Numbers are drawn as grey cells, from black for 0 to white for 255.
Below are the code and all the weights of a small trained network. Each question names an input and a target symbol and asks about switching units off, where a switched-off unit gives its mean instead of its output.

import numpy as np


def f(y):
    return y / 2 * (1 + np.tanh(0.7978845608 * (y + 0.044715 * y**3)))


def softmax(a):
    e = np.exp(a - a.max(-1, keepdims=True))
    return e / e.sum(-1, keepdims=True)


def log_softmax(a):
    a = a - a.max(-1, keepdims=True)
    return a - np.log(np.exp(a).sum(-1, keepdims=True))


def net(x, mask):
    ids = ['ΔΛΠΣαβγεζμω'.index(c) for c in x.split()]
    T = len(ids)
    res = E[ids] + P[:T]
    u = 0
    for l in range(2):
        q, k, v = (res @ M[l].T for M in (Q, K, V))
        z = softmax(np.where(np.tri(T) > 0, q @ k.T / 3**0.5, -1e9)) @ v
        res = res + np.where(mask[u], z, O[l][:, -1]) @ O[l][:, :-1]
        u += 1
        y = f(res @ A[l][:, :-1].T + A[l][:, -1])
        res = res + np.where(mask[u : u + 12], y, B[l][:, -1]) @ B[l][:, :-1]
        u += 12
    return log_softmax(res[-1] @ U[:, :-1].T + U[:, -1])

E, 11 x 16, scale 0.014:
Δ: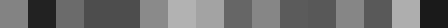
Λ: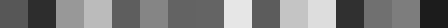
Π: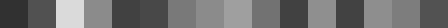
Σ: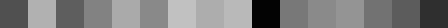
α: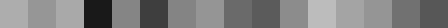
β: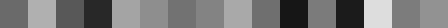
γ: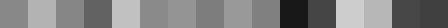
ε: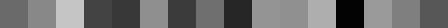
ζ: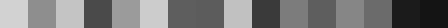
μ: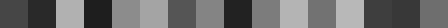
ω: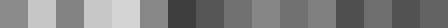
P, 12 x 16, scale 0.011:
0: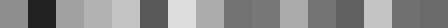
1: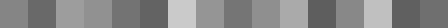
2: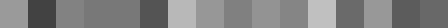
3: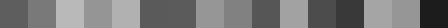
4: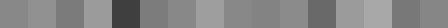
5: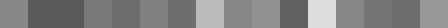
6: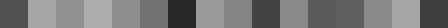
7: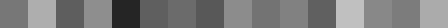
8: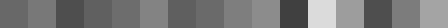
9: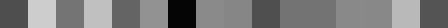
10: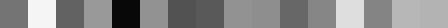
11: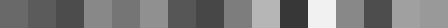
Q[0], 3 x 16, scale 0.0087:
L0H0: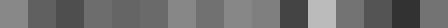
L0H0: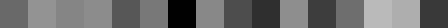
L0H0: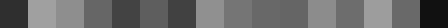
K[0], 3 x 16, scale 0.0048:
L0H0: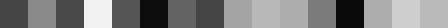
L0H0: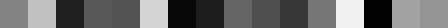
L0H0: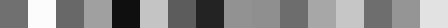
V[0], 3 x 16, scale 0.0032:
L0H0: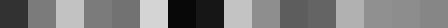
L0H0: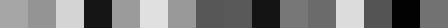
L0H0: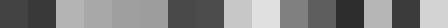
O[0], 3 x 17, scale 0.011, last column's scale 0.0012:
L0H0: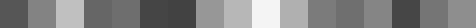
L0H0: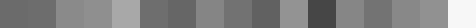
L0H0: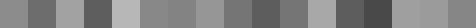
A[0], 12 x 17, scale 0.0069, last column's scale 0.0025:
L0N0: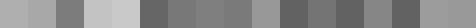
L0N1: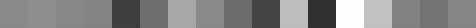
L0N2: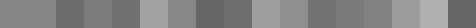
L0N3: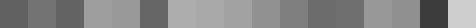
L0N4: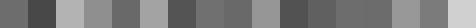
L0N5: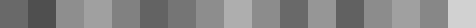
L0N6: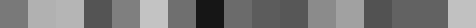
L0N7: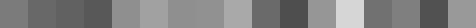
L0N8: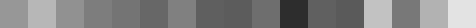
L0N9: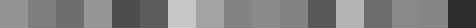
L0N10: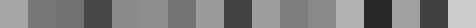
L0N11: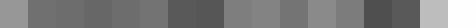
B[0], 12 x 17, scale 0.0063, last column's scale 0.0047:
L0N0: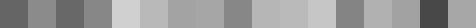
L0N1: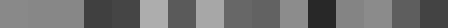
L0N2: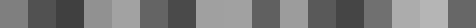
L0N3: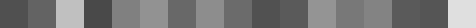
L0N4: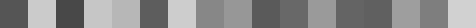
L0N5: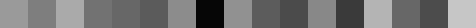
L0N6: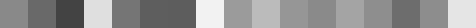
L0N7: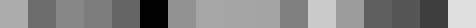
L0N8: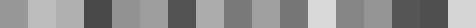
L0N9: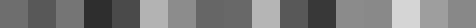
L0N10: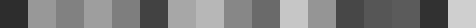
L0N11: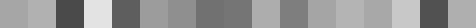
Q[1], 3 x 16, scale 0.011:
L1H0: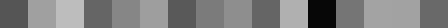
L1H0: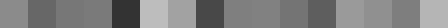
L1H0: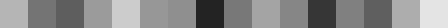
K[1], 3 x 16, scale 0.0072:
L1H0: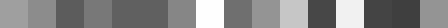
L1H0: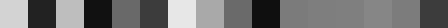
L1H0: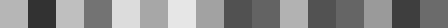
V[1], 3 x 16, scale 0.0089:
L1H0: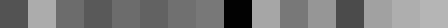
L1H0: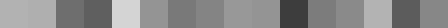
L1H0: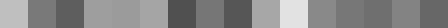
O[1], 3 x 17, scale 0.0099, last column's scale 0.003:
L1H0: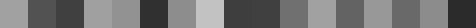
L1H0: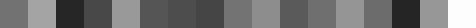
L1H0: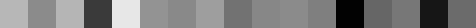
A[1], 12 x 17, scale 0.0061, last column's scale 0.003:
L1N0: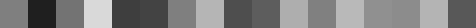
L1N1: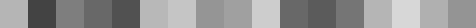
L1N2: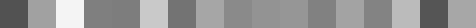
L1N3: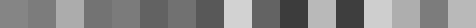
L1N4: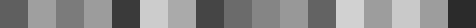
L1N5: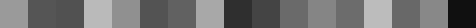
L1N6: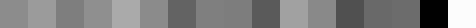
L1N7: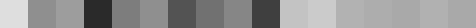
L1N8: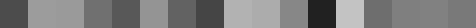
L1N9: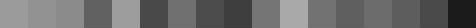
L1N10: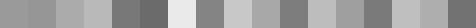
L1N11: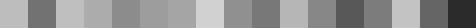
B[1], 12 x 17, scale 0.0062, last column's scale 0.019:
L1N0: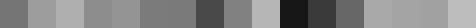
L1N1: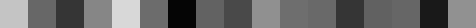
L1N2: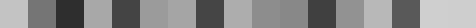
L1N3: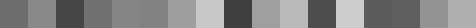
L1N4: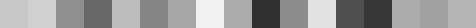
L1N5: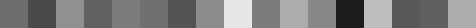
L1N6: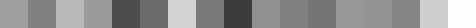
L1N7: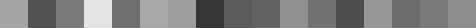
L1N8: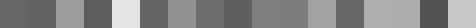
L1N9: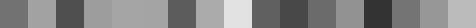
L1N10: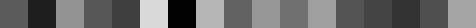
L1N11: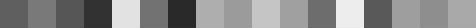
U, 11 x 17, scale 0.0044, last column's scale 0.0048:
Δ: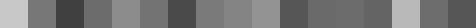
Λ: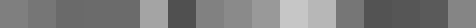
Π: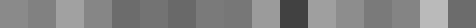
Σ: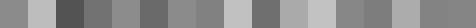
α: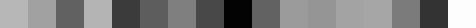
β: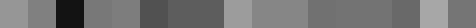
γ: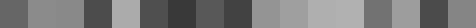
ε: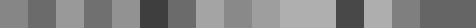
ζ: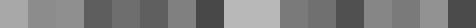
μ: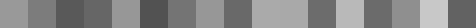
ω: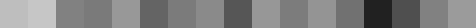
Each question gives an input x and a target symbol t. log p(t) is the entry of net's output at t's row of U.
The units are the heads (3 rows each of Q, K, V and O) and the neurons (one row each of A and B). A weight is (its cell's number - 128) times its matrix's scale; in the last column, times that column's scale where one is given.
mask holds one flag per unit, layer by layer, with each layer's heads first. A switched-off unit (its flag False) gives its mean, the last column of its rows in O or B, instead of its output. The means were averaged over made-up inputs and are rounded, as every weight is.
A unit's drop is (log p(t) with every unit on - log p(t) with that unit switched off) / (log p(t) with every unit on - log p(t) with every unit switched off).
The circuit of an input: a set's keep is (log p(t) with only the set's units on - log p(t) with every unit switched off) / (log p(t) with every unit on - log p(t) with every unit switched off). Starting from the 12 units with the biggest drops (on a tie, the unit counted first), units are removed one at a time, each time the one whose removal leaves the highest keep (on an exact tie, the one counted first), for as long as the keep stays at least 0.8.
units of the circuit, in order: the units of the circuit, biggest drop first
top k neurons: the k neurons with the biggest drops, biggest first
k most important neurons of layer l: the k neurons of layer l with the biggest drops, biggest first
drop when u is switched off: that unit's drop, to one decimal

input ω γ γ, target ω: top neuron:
[L0N0]
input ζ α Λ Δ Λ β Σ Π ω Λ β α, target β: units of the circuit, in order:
[L1H0; L0N8]
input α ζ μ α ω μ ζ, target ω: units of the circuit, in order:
[L1H0; L0N0; L1N6; L1N9]
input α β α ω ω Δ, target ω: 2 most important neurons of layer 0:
[L0N0; L0N10]
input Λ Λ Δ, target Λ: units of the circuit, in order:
[L1H0; L1N10; L1N0]
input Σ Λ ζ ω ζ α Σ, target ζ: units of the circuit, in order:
[L1H0; L0N6; L1N2; L0H0]
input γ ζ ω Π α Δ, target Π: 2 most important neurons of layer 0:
[L0N4; L0N5]
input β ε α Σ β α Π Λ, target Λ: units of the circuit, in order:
[L1H0; L1N10]
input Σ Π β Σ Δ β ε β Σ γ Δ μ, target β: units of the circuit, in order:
[L1H0; L0N10; L0N8]
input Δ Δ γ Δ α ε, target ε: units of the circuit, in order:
[L1H0; L1N5]
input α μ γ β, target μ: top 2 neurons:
[L1N11; L1N3]
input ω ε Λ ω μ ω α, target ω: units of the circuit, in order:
[L1H0; L1N9; L0N0; L1N6]
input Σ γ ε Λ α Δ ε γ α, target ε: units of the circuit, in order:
[L1H0; L1N5]
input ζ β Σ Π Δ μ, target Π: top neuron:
[L1N0]
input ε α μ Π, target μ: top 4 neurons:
[L1N11; L1N3; L1N2; L0N10]
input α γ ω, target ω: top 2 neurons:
[L0N0; L1N9]
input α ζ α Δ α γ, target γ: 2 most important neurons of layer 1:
[L1N8; L1N2]
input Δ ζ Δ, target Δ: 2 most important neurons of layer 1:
[L1N1; L1N0]
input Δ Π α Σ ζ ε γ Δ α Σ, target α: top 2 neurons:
[L0N3; L0N11]
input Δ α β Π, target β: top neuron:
[L0N1]
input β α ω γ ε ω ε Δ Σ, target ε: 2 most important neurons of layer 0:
[L0N4; L0N7]
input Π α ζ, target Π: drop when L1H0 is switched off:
1.0
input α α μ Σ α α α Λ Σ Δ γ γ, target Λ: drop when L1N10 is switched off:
0.5
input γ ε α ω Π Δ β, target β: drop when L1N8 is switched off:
0.1
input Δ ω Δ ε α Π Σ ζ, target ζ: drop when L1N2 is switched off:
0.4
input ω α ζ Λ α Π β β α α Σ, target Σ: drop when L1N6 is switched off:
0.1
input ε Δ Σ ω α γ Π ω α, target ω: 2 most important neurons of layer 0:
[L0N10; L0N0]
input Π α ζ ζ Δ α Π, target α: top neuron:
[L0N5]
